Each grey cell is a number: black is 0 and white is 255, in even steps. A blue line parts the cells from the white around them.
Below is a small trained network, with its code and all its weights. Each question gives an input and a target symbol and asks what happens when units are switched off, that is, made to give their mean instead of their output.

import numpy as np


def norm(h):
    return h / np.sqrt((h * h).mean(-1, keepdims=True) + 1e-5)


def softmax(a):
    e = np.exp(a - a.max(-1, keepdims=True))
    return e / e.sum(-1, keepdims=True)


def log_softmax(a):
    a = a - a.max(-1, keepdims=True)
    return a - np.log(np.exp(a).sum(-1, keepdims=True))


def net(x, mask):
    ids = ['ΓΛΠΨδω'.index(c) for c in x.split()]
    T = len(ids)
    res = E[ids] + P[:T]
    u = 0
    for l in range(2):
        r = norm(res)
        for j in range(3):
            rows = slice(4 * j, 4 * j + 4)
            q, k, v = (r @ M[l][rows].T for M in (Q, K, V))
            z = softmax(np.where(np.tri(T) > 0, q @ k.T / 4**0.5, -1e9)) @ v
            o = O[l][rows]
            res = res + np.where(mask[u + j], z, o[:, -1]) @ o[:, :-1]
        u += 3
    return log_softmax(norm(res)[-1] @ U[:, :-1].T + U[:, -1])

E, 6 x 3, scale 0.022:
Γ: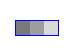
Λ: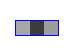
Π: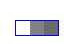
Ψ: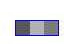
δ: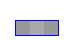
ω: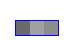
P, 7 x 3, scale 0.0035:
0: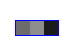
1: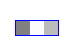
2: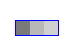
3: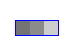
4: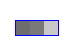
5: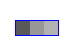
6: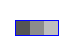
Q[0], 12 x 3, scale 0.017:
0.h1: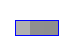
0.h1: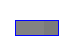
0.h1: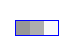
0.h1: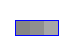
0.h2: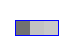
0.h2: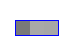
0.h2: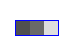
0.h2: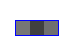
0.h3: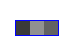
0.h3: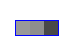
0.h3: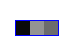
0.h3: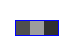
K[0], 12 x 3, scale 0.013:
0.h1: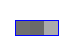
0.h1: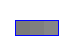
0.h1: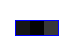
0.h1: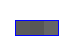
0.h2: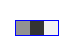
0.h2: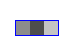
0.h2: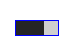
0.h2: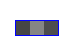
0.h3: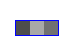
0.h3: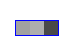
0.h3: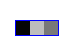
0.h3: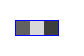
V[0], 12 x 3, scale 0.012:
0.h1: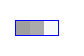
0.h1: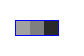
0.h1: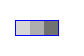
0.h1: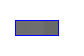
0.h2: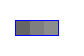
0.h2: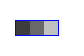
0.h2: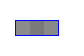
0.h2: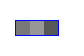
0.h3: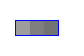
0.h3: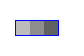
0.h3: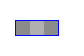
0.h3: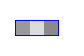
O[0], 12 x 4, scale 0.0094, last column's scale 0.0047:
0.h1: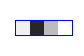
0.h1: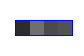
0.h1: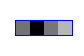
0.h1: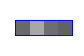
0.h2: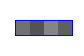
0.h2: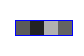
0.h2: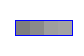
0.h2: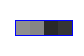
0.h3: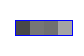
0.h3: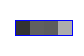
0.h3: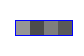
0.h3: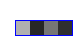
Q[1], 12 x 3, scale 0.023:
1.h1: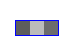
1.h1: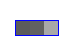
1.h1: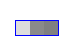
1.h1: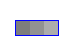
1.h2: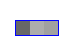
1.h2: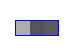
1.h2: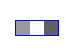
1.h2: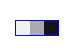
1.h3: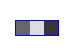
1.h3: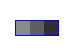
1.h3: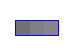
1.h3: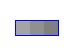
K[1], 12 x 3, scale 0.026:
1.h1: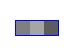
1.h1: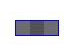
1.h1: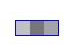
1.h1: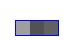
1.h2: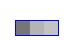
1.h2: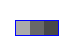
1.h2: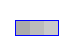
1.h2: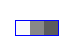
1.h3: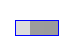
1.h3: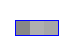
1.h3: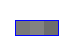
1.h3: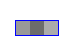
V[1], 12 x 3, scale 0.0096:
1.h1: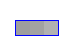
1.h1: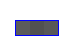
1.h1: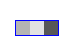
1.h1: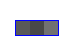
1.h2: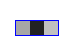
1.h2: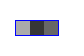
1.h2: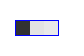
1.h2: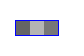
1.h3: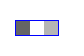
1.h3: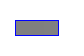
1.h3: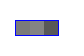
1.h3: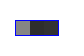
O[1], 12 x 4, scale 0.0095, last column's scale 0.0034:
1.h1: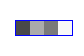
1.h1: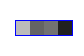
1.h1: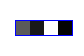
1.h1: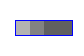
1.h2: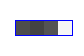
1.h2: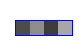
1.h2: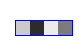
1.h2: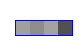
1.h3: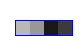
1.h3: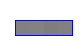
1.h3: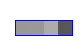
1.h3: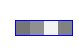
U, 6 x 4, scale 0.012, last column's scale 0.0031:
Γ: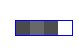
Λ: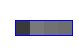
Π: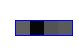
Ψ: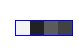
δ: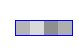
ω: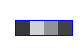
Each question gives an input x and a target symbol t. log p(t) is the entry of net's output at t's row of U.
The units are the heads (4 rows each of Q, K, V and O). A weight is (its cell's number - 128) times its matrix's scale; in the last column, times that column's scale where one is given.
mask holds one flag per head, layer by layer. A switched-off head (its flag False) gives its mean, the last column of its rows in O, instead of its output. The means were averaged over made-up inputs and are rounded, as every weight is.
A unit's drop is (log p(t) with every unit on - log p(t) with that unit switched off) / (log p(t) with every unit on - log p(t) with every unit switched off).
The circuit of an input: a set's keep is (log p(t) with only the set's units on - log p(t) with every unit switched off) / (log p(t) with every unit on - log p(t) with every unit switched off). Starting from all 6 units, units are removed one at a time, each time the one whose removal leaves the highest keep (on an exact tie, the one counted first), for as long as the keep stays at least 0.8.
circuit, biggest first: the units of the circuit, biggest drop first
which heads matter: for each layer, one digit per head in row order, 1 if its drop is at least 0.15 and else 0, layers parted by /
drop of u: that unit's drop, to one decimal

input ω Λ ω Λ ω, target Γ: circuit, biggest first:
(0.h3 1.h2)
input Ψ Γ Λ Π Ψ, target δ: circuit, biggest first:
(0.h1 0.h3)
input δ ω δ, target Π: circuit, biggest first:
(0.h3 1.h2)
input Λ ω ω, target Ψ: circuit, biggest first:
(0.h1 0.h3 1.h2)
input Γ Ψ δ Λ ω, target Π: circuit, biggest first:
(1.h2 0.h3)
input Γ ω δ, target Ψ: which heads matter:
100 / 000
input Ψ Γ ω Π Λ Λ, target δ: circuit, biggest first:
(0.h1 0.h3 1.h2)
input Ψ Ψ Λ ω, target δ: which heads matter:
111 / 000
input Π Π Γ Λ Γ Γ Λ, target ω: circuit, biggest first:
(0.h1 1.h2 1.h3)
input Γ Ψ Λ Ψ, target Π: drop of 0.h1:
0.1
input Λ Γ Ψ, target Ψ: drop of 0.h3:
0.3
